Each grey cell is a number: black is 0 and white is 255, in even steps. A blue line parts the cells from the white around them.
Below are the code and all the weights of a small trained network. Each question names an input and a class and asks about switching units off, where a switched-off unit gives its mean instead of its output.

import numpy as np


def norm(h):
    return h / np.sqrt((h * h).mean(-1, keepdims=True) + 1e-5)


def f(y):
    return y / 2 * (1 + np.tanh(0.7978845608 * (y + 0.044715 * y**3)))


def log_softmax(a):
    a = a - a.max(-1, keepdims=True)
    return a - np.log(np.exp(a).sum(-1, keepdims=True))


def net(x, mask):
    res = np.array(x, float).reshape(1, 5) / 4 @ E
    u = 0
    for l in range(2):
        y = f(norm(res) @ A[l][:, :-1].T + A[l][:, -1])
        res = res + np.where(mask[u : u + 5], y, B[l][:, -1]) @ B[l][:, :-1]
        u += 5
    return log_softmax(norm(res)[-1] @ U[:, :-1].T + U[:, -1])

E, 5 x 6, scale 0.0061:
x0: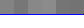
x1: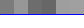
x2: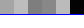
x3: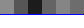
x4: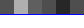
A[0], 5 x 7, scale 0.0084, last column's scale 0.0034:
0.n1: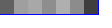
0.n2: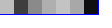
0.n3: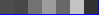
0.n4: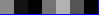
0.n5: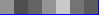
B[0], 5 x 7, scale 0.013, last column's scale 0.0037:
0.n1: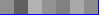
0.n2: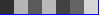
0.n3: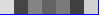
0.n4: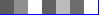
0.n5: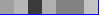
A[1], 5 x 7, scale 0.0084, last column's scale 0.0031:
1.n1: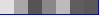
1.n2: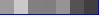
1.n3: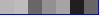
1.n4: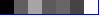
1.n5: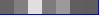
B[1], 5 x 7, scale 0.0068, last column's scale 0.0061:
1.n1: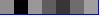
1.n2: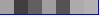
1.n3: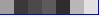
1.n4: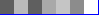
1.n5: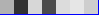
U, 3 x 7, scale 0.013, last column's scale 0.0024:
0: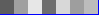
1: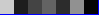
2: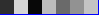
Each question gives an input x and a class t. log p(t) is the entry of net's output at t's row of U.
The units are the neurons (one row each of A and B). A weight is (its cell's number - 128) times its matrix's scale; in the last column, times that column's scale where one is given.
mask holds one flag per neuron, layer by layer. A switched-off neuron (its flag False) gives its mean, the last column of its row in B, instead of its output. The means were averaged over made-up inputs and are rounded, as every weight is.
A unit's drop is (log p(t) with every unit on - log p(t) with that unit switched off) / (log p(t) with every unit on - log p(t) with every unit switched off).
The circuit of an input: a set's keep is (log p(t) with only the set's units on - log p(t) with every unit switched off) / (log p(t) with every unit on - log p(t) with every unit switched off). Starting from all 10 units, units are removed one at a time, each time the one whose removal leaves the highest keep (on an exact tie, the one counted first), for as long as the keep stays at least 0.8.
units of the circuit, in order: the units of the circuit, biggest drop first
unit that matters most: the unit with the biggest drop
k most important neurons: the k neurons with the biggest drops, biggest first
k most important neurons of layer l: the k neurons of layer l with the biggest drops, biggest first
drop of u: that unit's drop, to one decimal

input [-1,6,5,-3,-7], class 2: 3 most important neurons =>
(0.n2; 0.n3; 0.n4)
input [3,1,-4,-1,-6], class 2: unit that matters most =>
0.n2
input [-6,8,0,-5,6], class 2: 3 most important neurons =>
(0.n4; 1.n5; 0.n3)
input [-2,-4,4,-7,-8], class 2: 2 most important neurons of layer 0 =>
(0.n2; 0.n4)
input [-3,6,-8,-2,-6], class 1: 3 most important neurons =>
(0.n3; 0.n4; 1.n4)
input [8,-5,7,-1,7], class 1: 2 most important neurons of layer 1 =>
(1.n3; 1.n2)
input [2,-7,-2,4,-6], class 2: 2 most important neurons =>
(0.n2; 0.n5)
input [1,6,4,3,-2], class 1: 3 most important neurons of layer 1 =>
(1.n3; 1.n1; 1.n2)
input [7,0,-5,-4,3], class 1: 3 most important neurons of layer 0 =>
(0.n4; 0.n3; 0.n2)
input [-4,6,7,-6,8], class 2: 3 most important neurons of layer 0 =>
(0.n4; 0.n3; 0.n5)
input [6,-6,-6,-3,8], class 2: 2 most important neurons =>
(0.n4; 1.n4)
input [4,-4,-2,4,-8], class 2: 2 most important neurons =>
(0.n2; 0.n5)
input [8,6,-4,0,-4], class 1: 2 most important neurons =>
(0.n3; 0.n4)
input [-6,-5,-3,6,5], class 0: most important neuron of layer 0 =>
(0.n4)
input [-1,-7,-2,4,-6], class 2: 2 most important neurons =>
(0.n2; 0.n5)
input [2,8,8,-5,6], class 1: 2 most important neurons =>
(0.n4; 0.n2)
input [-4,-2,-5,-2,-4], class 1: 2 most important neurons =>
(0.n3; 0.n4)
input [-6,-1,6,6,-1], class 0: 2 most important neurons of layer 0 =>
(0.n4; 0.n3)
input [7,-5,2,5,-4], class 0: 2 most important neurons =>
(0.n4; 1.n5)
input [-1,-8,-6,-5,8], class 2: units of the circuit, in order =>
(1.n4)
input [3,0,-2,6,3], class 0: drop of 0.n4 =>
0.2
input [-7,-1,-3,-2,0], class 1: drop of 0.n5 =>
0.0
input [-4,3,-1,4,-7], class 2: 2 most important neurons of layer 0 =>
(0.n2; 0.n5)
